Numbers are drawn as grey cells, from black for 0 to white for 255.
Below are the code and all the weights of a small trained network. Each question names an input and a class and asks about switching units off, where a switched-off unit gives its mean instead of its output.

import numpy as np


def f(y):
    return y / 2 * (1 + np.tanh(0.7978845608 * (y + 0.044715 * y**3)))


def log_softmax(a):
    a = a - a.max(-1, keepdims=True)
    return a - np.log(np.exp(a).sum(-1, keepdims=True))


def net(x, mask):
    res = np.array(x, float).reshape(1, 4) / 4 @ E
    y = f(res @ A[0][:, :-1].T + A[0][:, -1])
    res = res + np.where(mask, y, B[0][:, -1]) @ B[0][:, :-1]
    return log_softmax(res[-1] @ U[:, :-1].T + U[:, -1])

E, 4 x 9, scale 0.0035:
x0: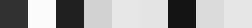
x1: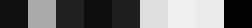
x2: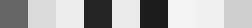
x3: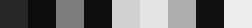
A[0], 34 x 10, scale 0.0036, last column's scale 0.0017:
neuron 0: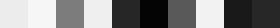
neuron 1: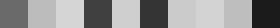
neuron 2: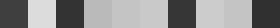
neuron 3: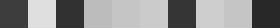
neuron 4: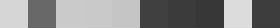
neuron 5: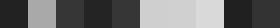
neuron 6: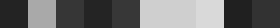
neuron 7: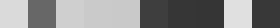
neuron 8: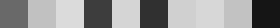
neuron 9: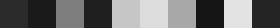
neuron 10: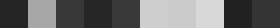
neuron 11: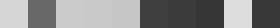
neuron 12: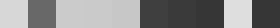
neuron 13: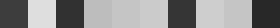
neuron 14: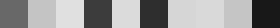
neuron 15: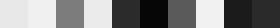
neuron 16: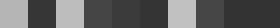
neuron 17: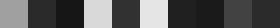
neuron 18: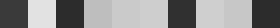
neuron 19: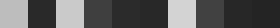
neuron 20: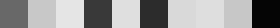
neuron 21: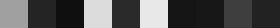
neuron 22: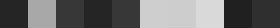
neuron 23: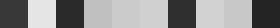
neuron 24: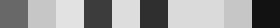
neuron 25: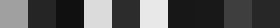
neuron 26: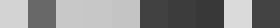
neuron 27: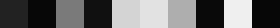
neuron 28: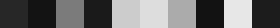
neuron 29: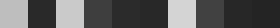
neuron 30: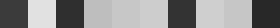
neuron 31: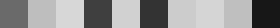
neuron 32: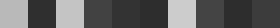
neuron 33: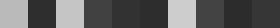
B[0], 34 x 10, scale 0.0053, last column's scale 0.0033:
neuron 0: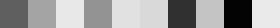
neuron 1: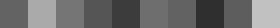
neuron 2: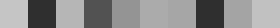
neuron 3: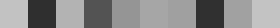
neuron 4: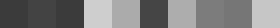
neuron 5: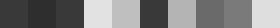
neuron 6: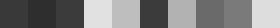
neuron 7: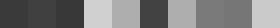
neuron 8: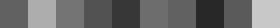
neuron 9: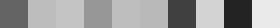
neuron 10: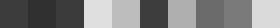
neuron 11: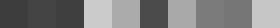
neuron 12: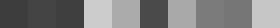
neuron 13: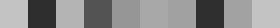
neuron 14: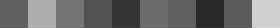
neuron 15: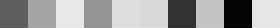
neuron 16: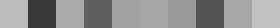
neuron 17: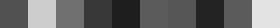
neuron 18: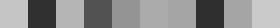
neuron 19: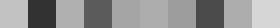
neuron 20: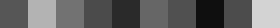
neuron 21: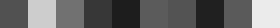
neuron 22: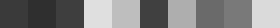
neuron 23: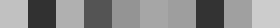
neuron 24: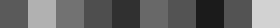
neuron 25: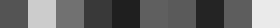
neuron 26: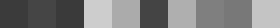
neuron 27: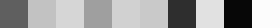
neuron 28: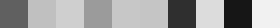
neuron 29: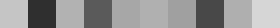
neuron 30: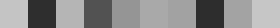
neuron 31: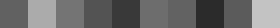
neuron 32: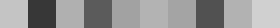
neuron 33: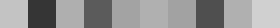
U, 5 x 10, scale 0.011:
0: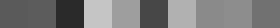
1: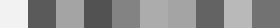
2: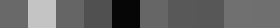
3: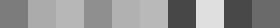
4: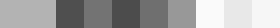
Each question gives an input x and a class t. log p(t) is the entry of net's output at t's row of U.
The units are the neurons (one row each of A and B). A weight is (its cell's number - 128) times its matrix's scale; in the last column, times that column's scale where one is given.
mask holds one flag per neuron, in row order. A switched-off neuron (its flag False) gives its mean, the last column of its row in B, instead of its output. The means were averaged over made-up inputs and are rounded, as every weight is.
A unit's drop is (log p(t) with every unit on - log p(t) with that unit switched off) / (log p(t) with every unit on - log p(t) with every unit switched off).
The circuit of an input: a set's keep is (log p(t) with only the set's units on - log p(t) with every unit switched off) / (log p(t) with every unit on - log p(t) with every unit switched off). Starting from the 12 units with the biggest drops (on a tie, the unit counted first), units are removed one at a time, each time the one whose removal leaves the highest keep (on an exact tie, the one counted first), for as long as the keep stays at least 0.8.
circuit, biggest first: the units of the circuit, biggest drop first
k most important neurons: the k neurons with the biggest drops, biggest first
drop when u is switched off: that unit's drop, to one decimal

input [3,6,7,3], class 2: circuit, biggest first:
[neuron 20; neuron 24]
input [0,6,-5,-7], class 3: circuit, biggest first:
[neuron 0]
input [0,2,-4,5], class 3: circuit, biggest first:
[neuron 27; neuron 28]
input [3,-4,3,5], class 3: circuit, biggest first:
[neuron 27; neuron 28]
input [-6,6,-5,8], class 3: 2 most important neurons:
[neuron 27; neuron 28]
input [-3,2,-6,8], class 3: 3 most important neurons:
[neuron 27; neuron 28; neuron 9]
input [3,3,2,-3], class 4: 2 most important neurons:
[neuron 27; neuron 28]
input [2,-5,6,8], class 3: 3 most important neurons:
[neuron 27; neuron 28; neuron 9]
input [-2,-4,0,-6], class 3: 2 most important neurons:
[neuron 0; neuron 15]
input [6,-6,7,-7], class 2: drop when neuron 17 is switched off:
-0.1
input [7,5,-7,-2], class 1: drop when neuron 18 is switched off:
0.2
